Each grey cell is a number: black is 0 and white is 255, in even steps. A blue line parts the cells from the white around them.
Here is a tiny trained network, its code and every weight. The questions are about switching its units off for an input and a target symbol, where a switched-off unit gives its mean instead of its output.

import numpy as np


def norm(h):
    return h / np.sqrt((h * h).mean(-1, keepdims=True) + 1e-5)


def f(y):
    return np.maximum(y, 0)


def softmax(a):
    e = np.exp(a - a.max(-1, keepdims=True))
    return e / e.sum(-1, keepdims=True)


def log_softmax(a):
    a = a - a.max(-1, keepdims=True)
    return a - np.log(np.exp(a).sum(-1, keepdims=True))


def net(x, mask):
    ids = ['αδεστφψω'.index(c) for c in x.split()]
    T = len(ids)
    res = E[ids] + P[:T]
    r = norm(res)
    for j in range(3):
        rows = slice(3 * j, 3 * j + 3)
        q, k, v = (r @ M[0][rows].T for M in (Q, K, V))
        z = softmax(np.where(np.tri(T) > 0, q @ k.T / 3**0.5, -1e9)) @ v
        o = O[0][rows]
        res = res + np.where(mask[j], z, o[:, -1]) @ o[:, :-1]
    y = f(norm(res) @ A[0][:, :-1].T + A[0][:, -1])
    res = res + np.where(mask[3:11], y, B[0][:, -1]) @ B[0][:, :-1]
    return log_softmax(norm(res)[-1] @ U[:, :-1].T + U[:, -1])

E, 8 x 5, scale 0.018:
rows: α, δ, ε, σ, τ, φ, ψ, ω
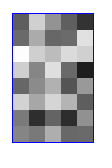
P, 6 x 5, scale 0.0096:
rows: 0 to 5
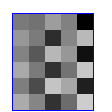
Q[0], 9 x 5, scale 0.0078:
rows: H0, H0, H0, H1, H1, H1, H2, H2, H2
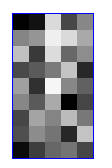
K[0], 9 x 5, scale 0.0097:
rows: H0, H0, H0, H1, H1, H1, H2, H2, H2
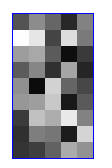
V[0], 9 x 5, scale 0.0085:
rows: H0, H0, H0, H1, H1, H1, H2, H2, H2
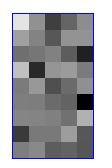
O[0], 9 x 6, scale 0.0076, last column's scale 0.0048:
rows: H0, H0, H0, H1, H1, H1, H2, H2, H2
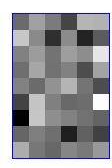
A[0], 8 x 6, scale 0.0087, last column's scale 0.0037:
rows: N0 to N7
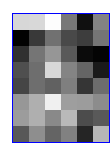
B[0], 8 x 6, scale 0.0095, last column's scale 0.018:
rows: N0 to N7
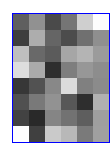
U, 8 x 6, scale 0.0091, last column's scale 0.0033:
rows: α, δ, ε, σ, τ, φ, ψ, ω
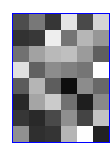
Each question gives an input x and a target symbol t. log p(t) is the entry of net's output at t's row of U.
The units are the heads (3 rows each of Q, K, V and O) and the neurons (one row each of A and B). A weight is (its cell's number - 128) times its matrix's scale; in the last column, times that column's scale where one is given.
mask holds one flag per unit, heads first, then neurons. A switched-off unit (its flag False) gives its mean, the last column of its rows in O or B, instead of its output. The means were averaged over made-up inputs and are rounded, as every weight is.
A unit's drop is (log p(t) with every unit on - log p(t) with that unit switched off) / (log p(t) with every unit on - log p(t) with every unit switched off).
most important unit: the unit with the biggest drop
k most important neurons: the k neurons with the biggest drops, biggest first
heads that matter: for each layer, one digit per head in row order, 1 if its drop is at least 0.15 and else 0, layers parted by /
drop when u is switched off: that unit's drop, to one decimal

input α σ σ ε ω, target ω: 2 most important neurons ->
N2, N3
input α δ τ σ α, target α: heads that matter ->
010
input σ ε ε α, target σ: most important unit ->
H0
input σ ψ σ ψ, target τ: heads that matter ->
000
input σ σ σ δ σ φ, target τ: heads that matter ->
000
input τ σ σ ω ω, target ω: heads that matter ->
000
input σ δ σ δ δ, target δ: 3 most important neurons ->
N0, N2, N7
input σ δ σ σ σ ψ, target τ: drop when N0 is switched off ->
0.2
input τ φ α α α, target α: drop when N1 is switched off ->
0.3
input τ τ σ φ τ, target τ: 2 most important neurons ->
N3, N1
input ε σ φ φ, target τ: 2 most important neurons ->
N7, N5
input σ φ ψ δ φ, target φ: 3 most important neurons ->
N5, N6, N0
